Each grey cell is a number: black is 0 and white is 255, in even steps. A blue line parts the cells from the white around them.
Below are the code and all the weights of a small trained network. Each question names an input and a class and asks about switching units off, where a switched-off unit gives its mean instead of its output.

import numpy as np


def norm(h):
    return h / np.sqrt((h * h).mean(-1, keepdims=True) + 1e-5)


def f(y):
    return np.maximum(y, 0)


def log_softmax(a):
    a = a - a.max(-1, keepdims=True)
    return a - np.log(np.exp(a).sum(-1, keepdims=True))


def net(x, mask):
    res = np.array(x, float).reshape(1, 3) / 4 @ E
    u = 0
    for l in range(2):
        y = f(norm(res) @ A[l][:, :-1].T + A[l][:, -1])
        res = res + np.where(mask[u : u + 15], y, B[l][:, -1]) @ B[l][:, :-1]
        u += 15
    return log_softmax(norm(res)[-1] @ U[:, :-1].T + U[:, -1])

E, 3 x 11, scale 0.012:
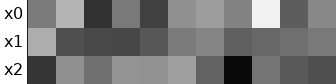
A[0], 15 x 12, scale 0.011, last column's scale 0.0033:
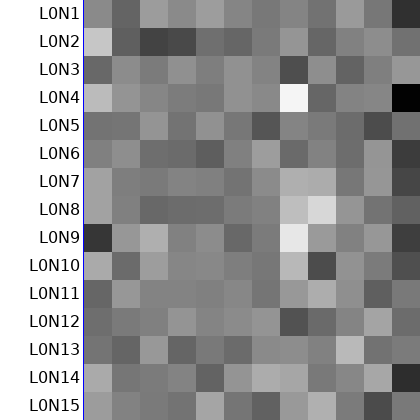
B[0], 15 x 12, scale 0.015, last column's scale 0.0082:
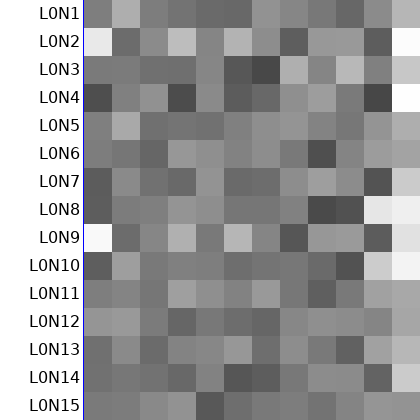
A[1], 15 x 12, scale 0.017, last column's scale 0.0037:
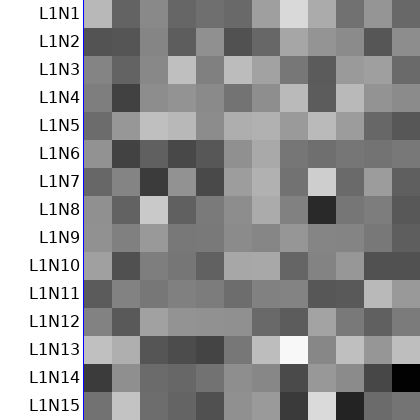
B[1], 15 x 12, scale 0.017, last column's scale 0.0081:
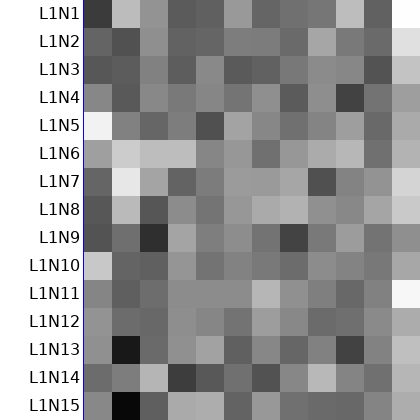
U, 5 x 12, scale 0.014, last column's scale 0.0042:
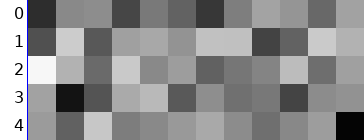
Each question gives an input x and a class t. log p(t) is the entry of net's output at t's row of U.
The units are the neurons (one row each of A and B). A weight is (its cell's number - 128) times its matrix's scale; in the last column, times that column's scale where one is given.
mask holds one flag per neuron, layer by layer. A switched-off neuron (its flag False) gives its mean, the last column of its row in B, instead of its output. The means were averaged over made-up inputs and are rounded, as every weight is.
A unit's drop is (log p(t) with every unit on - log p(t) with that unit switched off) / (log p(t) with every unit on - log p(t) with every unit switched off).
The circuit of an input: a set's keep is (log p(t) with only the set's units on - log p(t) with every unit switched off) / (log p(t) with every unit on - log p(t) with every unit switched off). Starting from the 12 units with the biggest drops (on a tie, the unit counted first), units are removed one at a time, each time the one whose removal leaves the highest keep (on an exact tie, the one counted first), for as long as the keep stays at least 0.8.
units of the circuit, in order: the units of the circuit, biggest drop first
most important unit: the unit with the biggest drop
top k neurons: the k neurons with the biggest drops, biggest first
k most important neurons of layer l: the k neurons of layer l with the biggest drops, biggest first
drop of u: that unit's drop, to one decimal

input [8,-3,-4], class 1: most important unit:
L0N8
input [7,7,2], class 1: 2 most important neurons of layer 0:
[L0N9, L0N8]
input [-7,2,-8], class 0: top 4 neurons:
[L0N4, L1N1, L0N8, L0N10]
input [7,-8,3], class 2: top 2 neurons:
[L1N5, L0N10]
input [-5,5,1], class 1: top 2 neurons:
[L0N9, L1N8]
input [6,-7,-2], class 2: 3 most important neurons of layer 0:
[L0N9, L0N10, L0N13]
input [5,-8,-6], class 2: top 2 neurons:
[L0N9, L1N5]
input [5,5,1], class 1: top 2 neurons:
[L0N9, L1N7]
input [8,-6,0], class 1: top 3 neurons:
[L1N7, L0N8, L0N2]
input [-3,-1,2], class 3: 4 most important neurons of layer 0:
[L0N8, L0N5, L0N12, L0N1]
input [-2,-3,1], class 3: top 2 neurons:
[L0N5, L0N1]
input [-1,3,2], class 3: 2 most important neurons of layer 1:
[L1N13, L1N1]
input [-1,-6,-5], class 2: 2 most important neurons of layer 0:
[L0N9, L0N3]
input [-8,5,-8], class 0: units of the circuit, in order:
[L1N1]
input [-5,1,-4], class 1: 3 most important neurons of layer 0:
[L0N10, L0N3, L0N7]
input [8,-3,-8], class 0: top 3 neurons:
[L1N1, L0N4, L0N10]
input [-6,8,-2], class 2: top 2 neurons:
[L0N2, L0N8]
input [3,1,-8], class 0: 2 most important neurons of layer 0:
[L0N4, L0N8]
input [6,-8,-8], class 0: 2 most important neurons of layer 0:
[L0N2, L0N4]
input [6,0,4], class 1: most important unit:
L0N4
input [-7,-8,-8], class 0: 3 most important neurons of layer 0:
[L0N2, L0N4, L0N8]
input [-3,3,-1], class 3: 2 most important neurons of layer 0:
[L0N10, L0N2]
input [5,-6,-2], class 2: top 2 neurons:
[L0N9, L0N10]
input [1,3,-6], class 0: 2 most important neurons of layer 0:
[L0N4, L0N8]
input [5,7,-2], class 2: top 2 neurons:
[L0N2, L0N10]
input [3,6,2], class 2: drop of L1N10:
0.0
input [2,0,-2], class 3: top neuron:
[L0N8]
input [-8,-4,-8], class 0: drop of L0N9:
0.1
